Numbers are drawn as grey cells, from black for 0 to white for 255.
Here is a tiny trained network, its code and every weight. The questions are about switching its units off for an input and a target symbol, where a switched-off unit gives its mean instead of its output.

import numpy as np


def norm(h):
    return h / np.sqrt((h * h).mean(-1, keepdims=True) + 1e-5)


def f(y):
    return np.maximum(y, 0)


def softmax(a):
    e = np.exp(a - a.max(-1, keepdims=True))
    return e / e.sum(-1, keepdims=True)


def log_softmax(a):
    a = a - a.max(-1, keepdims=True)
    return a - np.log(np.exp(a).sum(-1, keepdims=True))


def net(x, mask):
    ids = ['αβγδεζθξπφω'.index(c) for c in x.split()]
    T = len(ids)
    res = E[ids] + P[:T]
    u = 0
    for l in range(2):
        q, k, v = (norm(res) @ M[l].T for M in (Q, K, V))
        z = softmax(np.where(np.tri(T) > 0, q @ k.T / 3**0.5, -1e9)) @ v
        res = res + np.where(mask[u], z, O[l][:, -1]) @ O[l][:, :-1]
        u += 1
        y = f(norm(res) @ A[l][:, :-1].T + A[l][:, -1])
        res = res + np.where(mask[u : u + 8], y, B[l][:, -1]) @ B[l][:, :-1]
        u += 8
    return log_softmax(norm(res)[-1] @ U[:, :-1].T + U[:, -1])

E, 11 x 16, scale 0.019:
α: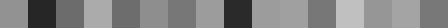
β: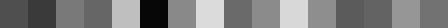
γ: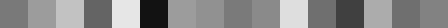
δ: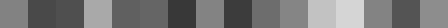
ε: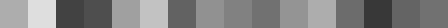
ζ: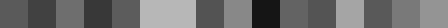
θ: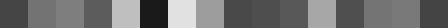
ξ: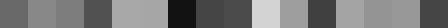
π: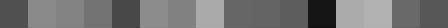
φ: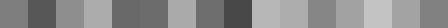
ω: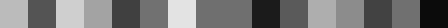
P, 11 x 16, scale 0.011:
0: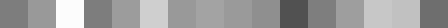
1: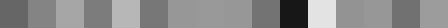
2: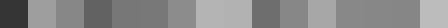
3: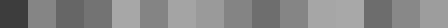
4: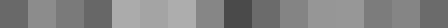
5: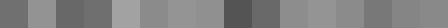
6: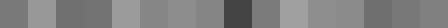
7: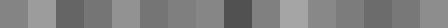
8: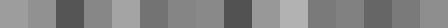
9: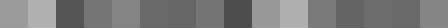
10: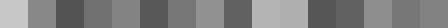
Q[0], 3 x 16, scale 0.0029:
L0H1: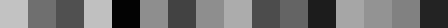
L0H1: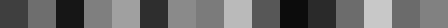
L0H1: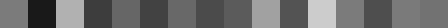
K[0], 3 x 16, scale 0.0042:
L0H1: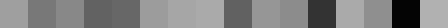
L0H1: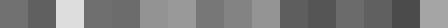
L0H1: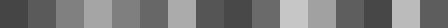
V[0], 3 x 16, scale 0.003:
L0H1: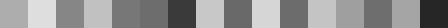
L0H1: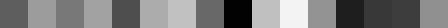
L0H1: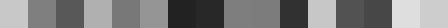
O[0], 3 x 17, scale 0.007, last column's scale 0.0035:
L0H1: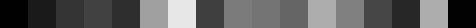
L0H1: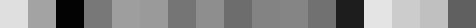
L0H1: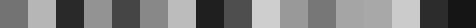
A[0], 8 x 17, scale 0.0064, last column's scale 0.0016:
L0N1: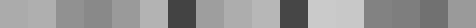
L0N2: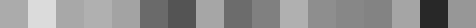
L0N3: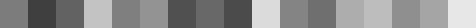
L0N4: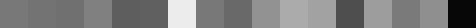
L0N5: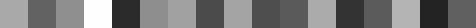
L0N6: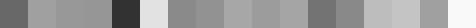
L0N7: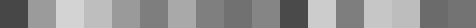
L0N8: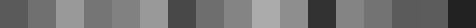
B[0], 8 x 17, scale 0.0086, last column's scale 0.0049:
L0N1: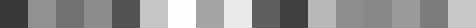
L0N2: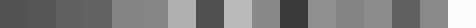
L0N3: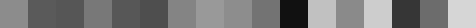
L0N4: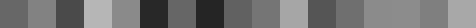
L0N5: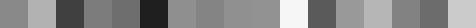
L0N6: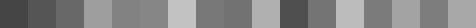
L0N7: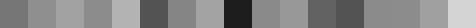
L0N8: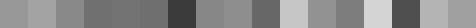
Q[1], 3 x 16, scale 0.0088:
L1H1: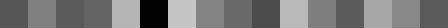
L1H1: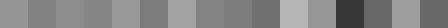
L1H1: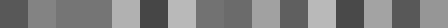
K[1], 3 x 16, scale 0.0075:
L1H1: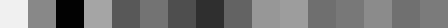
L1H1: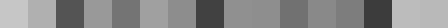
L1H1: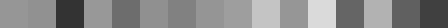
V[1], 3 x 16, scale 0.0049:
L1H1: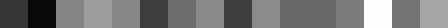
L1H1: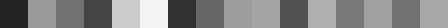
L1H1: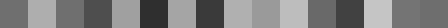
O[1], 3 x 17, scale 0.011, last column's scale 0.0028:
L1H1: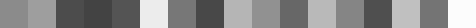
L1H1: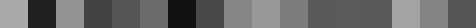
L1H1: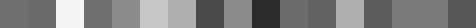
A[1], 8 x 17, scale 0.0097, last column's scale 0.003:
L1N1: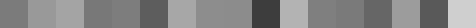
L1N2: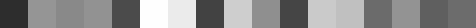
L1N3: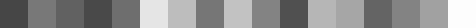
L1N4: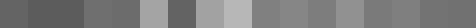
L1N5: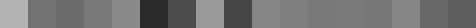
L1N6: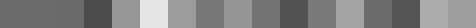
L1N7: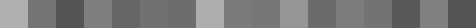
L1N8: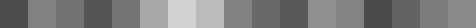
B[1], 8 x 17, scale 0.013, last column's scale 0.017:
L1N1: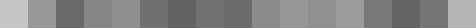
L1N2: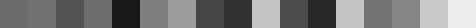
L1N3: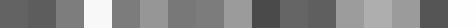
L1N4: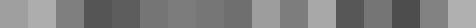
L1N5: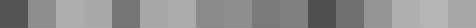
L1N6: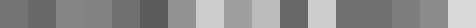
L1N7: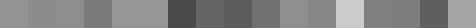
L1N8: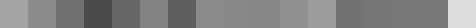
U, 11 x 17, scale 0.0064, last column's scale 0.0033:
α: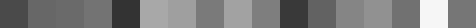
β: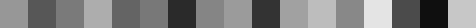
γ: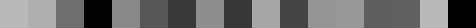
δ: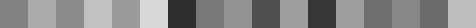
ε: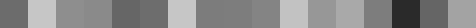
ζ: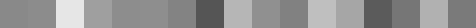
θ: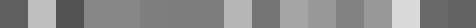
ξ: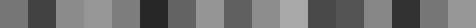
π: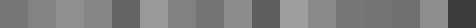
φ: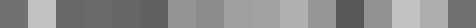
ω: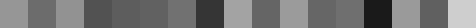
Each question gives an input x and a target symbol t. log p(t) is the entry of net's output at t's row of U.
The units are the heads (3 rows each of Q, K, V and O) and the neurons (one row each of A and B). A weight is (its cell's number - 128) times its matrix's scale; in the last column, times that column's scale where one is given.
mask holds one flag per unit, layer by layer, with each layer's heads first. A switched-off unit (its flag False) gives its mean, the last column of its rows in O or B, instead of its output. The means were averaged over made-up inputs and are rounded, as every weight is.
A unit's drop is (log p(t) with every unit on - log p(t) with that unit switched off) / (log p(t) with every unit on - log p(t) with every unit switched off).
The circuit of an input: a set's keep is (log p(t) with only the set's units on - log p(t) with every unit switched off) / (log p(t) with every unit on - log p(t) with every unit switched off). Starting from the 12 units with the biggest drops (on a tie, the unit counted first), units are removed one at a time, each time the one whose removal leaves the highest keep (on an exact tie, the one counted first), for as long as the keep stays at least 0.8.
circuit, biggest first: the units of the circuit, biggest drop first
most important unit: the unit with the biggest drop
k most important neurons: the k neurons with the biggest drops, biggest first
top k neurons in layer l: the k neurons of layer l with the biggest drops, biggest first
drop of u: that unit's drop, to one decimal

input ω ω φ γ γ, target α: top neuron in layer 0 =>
(L0N4)
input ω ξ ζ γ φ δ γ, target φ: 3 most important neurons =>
(L0N7; L1N3; L1N2)
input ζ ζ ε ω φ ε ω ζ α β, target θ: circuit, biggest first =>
(L0N1; L1H1; L1N2)
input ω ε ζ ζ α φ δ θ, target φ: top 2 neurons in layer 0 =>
(L0N7; L0N6)
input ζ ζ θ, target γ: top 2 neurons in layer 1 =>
(L1N1; L1N8)
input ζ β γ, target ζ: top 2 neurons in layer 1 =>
(L1N2; L1N1)
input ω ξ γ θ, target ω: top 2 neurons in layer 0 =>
(L0N3; L0N8)
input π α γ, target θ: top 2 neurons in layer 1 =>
(L1N2; L1N6)
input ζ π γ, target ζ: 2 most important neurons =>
(L0N2; L1N2)
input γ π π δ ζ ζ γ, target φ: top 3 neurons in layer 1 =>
(L1N3; L1N2; L1N5)
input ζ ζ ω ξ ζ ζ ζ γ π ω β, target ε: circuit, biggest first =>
(L1H1; L0N5)
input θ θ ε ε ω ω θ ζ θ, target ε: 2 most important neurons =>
(L0N5; L0N1)
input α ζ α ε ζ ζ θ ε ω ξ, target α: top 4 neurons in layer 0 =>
(L0N2; L0N3; L0N1; L0N7)
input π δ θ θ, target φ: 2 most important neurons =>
(L1N3; L1N2)
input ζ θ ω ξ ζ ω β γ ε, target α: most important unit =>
L0N7
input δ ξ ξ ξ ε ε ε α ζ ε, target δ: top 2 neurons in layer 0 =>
(L0N3; L0N6)
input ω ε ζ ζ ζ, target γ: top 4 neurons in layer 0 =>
(L0N2; L0N3; L0N1; L0N5)
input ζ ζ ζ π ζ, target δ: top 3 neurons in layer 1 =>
(L1N2; L1N5; L1N6)
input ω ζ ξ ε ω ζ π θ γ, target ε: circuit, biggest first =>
(L0N5; L0N1; L1H1)
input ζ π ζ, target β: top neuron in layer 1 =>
(L1N2)
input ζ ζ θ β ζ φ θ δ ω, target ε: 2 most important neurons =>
(L0N5; L1N3)
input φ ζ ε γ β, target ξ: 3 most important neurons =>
(L1N3; L1N2; L0N7)
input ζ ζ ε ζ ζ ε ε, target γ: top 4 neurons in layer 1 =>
(L1N3; L1N7; L1N2; L1N6)
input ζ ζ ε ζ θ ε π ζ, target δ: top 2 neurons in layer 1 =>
(L1N2; L1N5)
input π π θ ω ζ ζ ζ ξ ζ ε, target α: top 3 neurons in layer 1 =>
(L1N2; L1N3; L1N1)
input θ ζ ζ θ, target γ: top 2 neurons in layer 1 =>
(L1N8; L1N1)
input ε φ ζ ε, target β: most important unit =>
L0N1
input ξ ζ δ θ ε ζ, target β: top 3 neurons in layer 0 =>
(L0N2; L0N3; L0N1)
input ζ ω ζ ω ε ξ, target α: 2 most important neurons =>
(L0N5; L1N2)
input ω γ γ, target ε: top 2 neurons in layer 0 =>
(L0N5; L0N7)
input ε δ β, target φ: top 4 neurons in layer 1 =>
(L1N3; L1N2; L1N5; L1N8)
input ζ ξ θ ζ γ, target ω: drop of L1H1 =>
0.6
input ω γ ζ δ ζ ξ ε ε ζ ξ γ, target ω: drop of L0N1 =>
0.2
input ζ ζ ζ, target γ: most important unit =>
L1N3
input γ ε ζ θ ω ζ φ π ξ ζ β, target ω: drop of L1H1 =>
0.9
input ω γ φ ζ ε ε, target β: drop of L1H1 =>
1.3
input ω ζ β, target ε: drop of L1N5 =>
0.0
